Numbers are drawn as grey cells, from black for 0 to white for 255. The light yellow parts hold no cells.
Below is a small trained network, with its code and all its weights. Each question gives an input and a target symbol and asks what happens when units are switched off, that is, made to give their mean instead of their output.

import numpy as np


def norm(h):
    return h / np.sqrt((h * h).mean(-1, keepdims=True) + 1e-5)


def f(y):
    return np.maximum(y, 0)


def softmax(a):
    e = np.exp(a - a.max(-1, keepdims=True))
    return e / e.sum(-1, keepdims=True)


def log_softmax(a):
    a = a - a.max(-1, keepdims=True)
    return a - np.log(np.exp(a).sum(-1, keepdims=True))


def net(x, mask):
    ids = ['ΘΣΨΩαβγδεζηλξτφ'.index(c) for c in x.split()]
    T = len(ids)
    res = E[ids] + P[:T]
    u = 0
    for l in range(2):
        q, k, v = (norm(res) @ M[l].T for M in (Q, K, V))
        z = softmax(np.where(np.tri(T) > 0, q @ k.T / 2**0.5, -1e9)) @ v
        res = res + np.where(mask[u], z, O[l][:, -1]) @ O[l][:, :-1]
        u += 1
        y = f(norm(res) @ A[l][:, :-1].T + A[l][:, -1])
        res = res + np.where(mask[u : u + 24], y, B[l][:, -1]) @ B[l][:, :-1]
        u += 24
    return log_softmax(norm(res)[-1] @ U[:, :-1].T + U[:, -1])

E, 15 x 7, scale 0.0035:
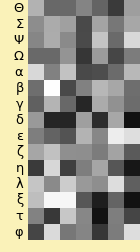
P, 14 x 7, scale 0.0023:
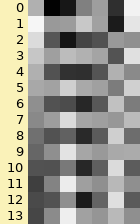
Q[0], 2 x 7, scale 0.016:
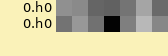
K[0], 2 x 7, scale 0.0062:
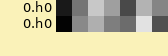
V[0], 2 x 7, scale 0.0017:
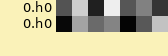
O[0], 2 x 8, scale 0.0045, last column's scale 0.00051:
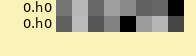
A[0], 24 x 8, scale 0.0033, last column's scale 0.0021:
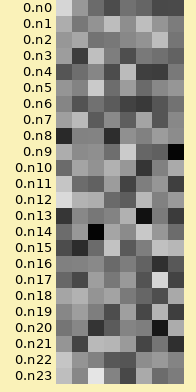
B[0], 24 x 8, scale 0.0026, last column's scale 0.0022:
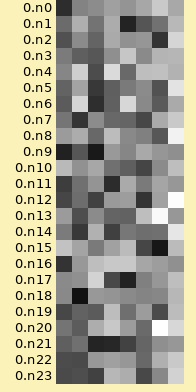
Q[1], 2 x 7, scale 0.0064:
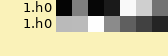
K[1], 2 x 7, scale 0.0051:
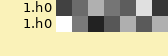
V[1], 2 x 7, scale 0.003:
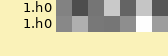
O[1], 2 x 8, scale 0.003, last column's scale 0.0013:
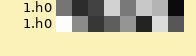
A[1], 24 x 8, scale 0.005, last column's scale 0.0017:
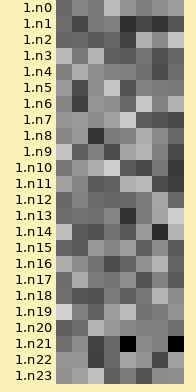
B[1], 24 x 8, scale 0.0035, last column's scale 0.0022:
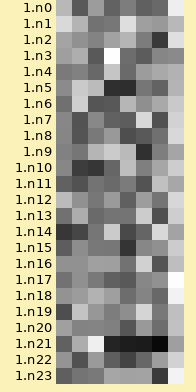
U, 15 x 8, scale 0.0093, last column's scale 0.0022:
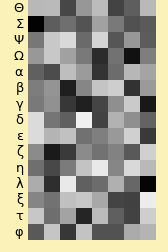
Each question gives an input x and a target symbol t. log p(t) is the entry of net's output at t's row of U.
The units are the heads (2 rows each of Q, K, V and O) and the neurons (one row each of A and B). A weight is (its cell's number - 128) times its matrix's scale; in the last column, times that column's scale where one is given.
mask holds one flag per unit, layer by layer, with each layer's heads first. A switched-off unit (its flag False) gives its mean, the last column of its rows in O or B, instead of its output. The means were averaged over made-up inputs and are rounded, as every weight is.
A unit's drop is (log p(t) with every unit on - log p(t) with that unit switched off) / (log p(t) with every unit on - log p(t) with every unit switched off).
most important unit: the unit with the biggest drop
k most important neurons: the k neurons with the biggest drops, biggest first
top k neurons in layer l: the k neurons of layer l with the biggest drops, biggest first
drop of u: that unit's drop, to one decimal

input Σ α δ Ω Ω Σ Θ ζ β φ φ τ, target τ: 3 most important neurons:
[1.n1; 0.n23; 0.n3]
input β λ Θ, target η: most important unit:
0.h0
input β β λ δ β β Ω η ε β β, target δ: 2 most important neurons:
[0.n20; 1.n8]
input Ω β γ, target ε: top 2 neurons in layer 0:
[0.n20; 0.n23]
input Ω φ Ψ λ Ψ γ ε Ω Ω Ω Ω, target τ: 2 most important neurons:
[0.n6; 0.n17]
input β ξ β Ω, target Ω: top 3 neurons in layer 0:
[0.n13; 0.n17; 0.n21]
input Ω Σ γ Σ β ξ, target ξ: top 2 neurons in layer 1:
[1.n10; 1.n3]
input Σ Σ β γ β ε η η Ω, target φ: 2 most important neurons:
[0.n4; 0.n6]
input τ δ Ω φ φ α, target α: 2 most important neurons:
[0.n23; 0.n12]
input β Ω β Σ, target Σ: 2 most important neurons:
[1.n23; 0.n19]
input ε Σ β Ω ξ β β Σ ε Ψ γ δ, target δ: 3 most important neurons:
[1.n14; 1.n1; 1.n5]
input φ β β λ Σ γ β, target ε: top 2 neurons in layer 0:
[0.n20; 0.n23]
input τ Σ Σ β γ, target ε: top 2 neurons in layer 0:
[0.n15; 0.n3]
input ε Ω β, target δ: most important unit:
0.n20
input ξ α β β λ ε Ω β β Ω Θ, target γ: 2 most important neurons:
[0.n6; 1.n2]
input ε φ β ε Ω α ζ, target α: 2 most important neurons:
[0.n20; 0.n12]
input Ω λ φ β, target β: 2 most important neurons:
[1.n7; 1.n10]
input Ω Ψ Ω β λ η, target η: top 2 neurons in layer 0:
[0.n4; 0.n13]
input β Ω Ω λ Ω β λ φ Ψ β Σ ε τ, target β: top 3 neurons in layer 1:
[1.n1; 1.n6; 1.n2]
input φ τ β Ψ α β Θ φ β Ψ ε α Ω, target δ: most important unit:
1.h0
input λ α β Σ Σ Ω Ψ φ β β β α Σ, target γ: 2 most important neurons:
[0.n8; 1.n22]
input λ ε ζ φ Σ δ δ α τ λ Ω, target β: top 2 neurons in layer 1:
[1.n2; 1.n6]
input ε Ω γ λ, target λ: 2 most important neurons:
[1.n5; 1.n0]
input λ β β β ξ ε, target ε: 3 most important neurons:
[1.n5; 0.n1; 1.n23]
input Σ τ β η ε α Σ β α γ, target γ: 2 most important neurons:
[1.n22; 1.n11]
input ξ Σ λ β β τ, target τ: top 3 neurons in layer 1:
[1.n1; 1.n5; 1.n10]
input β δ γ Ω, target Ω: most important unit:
0.n13
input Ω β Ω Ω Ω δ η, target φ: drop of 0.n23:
0.1
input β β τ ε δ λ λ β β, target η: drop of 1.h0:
0.3
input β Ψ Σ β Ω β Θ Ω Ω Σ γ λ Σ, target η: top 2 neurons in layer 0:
[0.n1; 0.n4]
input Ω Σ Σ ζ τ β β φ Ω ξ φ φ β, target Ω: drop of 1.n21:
0.2
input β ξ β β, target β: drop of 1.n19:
-0.1
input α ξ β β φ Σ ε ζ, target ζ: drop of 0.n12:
0.1
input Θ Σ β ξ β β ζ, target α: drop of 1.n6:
0.0
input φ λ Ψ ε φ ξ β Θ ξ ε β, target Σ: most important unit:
0.n16
